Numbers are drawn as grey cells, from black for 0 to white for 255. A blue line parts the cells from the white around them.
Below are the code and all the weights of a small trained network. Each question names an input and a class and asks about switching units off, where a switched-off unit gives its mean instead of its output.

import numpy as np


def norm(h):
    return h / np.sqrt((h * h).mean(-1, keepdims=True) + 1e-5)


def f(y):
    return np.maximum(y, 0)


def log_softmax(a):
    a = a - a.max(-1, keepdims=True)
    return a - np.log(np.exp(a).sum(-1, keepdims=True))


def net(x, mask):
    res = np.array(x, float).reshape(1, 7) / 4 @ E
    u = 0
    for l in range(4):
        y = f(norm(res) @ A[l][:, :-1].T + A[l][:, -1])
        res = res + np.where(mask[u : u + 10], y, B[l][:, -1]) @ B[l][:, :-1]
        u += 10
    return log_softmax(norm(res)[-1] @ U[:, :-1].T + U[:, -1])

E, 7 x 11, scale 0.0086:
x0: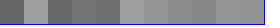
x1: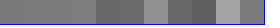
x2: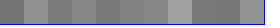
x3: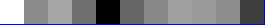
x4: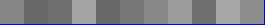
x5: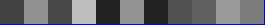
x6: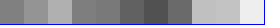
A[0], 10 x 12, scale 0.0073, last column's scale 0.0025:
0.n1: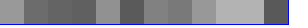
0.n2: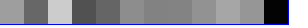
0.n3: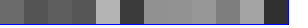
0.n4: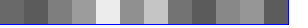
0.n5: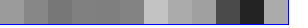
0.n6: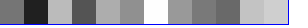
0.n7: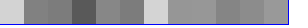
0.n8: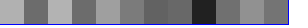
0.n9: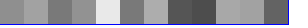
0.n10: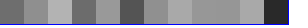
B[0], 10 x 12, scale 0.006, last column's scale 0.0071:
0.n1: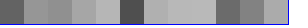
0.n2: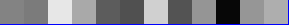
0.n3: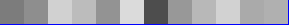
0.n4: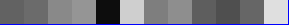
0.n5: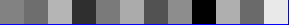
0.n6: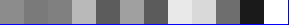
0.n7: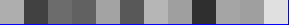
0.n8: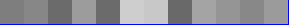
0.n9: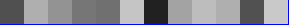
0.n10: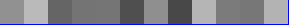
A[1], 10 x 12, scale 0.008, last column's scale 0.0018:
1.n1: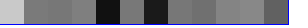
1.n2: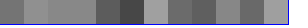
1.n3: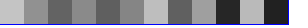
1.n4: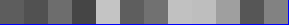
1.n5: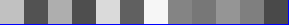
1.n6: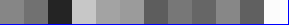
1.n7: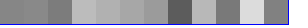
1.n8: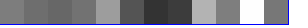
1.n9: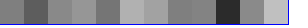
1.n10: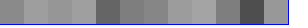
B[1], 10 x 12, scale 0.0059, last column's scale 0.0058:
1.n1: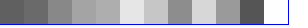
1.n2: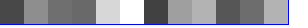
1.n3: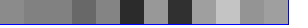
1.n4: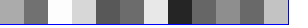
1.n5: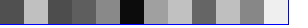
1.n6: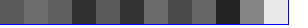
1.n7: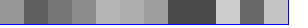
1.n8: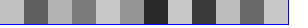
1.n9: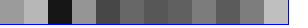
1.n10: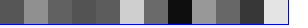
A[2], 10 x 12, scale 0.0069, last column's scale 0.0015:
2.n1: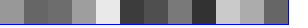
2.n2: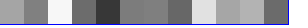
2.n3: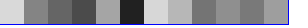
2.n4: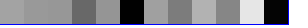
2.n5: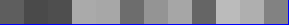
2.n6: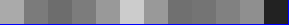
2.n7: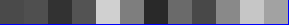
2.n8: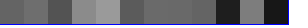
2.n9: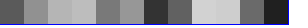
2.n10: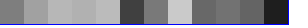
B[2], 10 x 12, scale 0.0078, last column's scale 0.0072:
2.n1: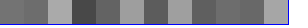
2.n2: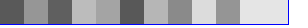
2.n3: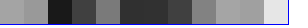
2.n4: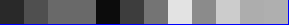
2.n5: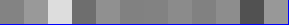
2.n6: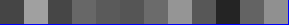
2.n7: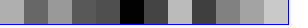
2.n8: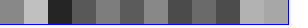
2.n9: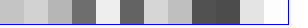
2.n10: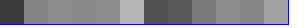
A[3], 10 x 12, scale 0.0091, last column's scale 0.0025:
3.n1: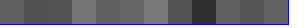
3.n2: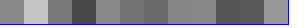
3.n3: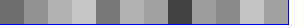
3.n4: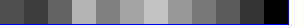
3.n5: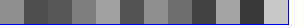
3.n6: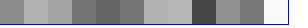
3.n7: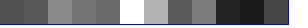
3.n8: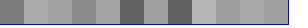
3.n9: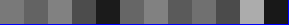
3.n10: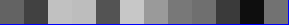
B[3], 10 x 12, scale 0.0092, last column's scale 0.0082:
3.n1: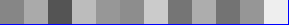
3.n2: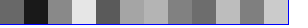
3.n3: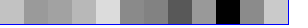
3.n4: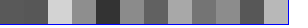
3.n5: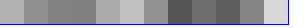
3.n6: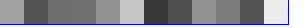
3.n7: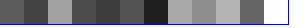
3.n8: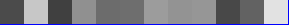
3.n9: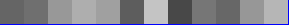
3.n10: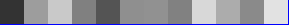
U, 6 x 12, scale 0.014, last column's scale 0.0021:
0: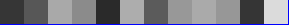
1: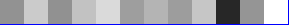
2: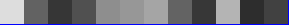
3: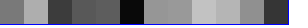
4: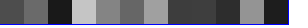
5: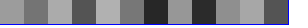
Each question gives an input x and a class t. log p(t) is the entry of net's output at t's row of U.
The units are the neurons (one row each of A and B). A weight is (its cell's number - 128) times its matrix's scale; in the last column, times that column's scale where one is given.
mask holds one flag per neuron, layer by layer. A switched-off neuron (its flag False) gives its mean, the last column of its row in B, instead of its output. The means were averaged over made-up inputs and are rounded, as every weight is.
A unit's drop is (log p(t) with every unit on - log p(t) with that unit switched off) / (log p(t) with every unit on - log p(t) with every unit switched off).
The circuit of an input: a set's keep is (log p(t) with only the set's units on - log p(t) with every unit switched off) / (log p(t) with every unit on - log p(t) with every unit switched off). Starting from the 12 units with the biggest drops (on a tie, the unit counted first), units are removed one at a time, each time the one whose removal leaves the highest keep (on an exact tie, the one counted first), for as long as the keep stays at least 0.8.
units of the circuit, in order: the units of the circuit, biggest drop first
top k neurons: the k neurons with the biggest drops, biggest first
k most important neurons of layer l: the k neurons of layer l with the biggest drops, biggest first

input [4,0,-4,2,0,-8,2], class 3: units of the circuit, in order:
(1.n5)
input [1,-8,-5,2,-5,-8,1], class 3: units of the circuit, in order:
(1.n5; 2.n3)
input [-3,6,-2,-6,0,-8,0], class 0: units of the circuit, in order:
(0.n4; 0.n6)
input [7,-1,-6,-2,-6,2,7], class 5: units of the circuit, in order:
(1.n8; 0.n6)
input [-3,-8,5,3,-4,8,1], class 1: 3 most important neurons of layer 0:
(0.n6; 0.n4; 0.n7)
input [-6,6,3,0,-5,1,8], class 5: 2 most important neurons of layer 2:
(2.n1; 2.n4)
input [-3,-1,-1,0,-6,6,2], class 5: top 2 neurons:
(0.n6; 1.n8)
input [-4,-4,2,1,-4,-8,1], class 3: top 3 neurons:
(0.n7; 1.n5; 2.n3)
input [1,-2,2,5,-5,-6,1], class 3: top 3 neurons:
(2.n3; 0.n2; 2.n4)
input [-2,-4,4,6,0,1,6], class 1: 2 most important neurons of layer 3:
(3.n3; 3.n7)
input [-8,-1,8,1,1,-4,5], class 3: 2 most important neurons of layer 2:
(2.n4; 2.n3)
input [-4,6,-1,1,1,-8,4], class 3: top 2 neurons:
(0.n7; 1.n5)
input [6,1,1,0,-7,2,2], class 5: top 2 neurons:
(0.n6; 0.n4)
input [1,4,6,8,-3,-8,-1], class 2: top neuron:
(0.n5)
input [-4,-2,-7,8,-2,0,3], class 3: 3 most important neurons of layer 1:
(1.n5; 1.n3; 1.n4)
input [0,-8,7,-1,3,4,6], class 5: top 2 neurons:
(1.n8; 0.n6)
